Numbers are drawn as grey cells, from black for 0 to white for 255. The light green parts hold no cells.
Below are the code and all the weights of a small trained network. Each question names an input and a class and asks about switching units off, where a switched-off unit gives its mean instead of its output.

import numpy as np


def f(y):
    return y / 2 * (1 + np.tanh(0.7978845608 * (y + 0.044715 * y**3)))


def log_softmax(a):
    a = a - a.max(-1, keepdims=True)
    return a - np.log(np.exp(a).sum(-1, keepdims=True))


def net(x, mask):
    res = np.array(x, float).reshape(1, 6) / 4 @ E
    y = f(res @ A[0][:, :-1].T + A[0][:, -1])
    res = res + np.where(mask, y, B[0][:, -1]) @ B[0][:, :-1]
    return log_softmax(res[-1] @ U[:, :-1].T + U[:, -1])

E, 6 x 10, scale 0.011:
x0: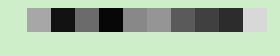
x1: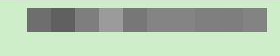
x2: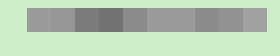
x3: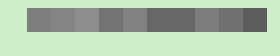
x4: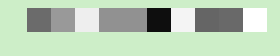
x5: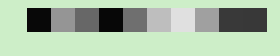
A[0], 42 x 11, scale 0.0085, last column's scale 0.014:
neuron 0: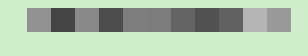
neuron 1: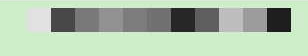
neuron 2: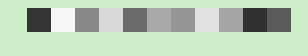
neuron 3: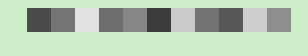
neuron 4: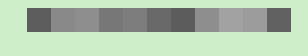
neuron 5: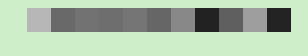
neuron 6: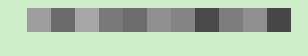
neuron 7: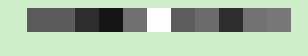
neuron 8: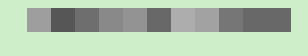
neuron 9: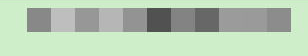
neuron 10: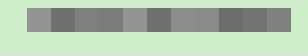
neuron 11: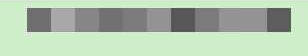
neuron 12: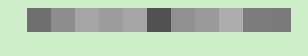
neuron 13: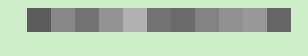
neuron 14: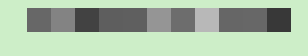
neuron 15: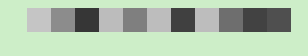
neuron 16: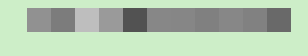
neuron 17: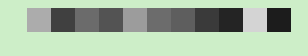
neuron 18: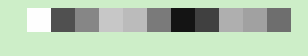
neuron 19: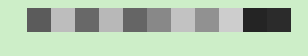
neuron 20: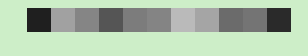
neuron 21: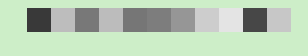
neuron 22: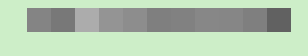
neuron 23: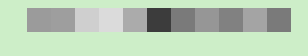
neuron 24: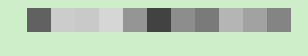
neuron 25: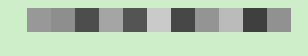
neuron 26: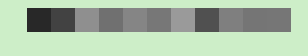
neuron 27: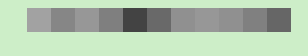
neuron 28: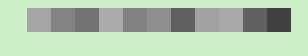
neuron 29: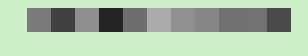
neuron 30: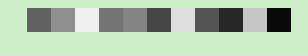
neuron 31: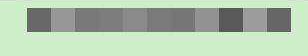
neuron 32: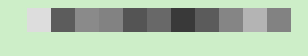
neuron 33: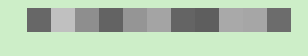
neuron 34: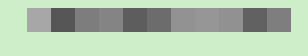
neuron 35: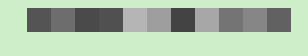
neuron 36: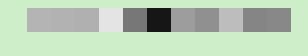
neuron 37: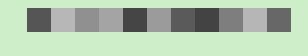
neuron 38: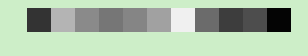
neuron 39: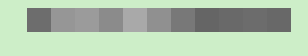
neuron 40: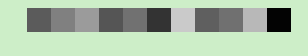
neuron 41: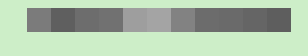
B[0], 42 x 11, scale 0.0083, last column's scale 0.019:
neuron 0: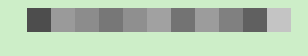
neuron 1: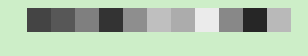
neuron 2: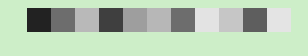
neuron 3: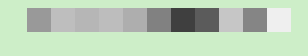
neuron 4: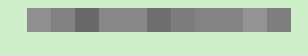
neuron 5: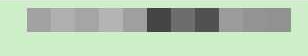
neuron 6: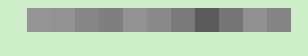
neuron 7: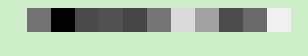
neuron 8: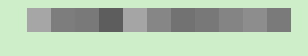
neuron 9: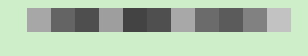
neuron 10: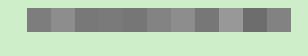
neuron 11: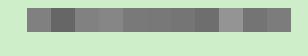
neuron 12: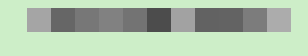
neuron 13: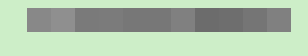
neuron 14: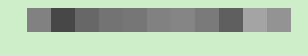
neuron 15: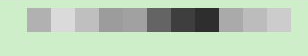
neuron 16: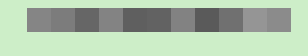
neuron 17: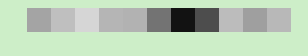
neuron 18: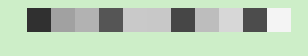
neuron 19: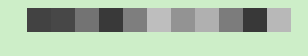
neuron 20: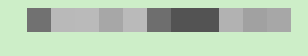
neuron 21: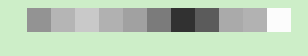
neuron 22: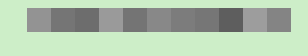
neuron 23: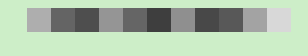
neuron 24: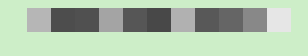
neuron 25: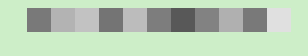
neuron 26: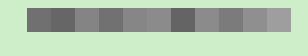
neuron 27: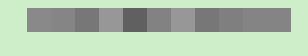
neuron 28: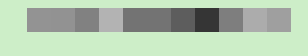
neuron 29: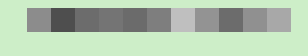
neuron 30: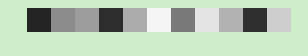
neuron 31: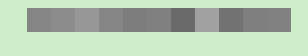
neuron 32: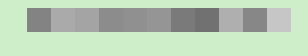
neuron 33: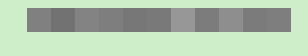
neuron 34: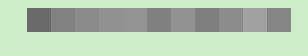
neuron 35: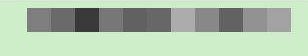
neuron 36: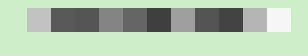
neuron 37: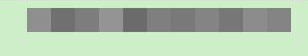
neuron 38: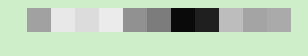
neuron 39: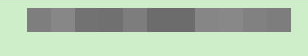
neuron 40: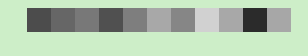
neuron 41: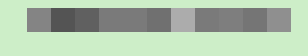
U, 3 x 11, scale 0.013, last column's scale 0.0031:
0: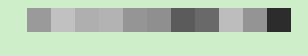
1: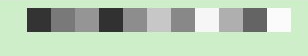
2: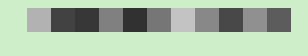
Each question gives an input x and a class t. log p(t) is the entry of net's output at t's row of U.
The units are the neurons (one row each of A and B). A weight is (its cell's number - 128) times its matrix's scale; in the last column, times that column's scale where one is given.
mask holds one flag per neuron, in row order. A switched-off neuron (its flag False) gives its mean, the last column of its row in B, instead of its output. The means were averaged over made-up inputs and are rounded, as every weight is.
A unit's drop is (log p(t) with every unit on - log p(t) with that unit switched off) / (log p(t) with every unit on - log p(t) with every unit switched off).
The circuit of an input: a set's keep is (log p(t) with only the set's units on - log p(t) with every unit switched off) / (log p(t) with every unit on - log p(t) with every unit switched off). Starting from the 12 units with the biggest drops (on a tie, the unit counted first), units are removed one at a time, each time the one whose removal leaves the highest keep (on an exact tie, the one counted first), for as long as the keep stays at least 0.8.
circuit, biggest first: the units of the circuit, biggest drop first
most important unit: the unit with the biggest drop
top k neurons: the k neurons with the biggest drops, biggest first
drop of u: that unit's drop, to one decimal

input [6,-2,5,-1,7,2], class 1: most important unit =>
neuron 30
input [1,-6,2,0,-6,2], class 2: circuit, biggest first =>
neuron 18; neuron 7
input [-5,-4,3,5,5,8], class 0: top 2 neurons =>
neuron 38; neuron 20
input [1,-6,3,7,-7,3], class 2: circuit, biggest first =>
neuron 18; neuron 7
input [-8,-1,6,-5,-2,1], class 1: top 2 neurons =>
neuron 2; neuron 19
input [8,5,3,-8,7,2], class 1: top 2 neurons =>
neuron 30; neuron 40
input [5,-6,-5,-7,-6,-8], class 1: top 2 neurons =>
neuron 1; neuron 18
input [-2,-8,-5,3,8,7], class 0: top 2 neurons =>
neuron 38; neuron 3
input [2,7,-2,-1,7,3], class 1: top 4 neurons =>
neuron 30; neuron 40; neuron 21; neuron 15
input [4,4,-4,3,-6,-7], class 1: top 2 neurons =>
neuron 1; neuron 18
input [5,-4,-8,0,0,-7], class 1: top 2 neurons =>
neuron 1; neuron 18
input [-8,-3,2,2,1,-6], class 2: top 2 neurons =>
neuron 36; neuron 24
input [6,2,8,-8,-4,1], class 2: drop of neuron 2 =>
0.2
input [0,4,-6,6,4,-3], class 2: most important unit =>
neuron 21
